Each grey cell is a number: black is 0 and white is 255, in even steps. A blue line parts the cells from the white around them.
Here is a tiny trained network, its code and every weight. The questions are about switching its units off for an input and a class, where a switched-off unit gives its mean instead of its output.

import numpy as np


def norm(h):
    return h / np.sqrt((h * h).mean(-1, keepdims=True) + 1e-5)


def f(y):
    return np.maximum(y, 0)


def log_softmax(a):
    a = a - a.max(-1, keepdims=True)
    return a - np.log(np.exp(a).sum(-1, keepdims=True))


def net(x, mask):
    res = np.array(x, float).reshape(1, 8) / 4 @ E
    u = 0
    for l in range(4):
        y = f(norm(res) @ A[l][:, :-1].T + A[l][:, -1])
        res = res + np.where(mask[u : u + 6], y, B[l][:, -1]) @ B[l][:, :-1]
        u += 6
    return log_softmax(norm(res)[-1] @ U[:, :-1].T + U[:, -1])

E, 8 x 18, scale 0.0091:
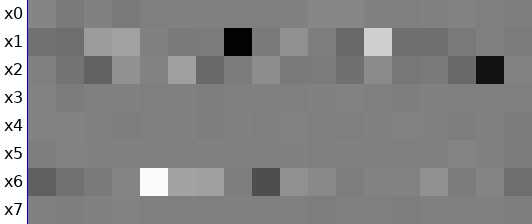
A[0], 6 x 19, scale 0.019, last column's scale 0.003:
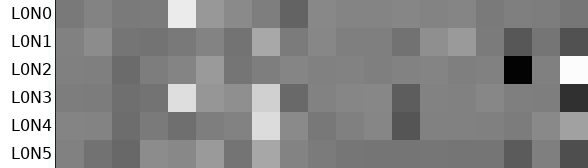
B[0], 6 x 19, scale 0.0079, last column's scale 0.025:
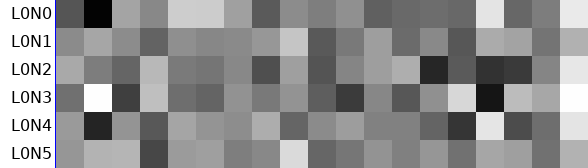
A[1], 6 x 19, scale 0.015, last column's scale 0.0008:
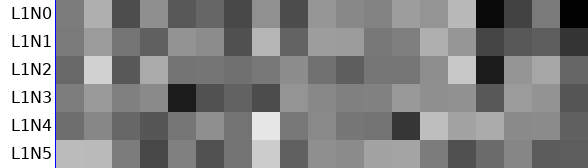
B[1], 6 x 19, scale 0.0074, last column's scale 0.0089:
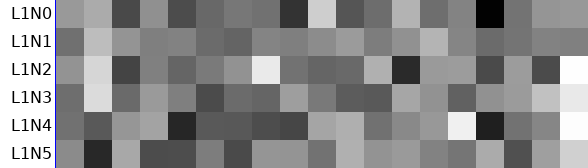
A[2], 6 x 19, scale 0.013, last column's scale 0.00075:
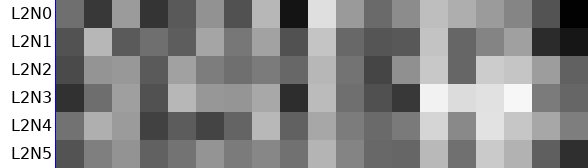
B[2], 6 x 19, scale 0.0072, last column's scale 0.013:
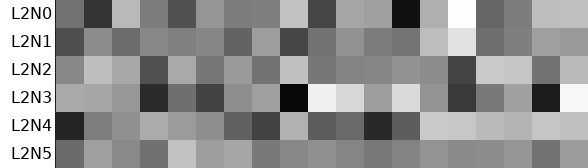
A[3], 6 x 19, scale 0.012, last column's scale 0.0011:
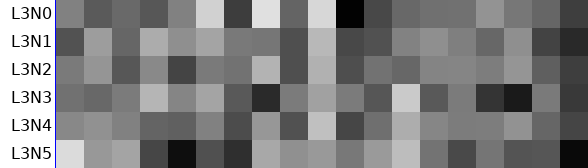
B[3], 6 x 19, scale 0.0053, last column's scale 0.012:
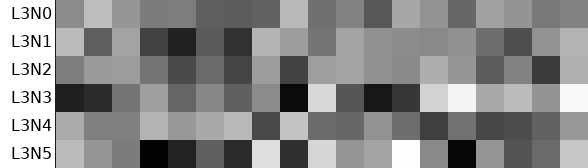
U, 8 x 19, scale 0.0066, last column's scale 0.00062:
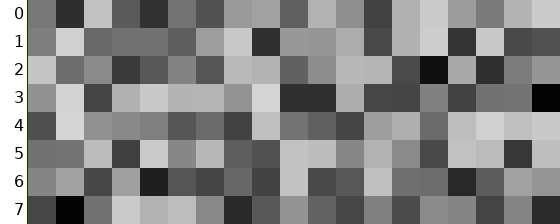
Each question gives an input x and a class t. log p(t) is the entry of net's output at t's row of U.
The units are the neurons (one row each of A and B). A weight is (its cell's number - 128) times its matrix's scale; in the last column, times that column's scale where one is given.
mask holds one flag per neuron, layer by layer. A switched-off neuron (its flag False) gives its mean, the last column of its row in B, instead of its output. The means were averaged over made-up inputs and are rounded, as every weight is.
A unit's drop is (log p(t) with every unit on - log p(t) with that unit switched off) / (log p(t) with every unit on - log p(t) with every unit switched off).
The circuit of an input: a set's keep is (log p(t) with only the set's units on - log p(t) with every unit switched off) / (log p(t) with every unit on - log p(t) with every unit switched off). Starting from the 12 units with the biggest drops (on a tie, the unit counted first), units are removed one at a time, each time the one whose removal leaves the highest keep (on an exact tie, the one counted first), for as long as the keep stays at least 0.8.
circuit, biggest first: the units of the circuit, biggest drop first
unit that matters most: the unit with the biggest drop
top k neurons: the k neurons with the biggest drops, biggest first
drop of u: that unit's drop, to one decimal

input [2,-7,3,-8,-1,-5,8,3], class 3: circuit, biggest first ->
(L0N3; L0N0)
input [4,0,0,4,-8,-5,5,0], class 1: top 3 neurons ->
(L0N3; L0N4; L0N2)
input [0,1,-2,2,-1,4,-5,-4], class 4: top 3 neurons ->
(L0N4; L0N2; L0N0)
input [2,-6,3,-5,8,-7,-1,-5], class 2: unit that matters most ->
L0N4
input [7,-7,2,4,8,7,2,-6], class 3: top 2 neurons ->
(L0N3; L0N4)
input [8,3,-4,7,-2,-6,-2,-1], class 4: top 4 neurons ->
(L0N0; L0N2; L0N3; L0N4)
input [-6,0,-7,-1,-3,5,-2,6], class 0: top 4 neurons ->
(L0N0; L0N3; L0N2; L2N0)
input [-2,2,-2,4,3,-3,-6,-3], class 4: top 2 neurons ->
(L0N2; L0N4)
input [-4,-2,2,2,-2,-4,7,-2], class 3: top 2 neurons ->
(L0N3; L0N0)
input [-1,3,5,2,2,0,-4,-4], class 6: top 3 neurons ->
(L0N0; L0N4; L0N3)
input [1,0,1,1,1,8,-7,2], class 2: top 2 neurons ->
(L0N3; L0N0)
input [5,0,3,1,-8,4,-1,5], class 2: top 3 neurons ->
(L0N3; L0N5; L0N0)
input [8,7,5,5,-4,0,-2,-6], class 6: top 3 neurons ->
(L0N0; L0N4; L0N3)
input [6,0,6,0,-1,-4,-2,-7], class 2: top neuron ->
(L0N3)
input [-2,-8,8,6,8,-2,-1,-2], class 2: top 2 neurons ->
(L0N4; L0N0)
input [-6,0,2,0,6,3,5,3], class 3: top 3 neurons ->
(L0N3; L0N4; L0N0)
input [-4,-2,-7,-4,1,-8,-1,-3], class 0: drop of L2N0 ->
0.1
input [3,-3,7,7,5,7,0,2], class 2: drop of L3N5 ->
0.2
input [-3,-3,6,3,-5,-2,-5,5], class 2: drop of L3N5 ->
0.0
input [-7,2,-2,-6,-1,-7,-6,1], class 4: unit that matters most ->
L0N2
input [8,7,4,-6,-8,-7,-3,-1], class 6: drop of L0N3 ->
0.2
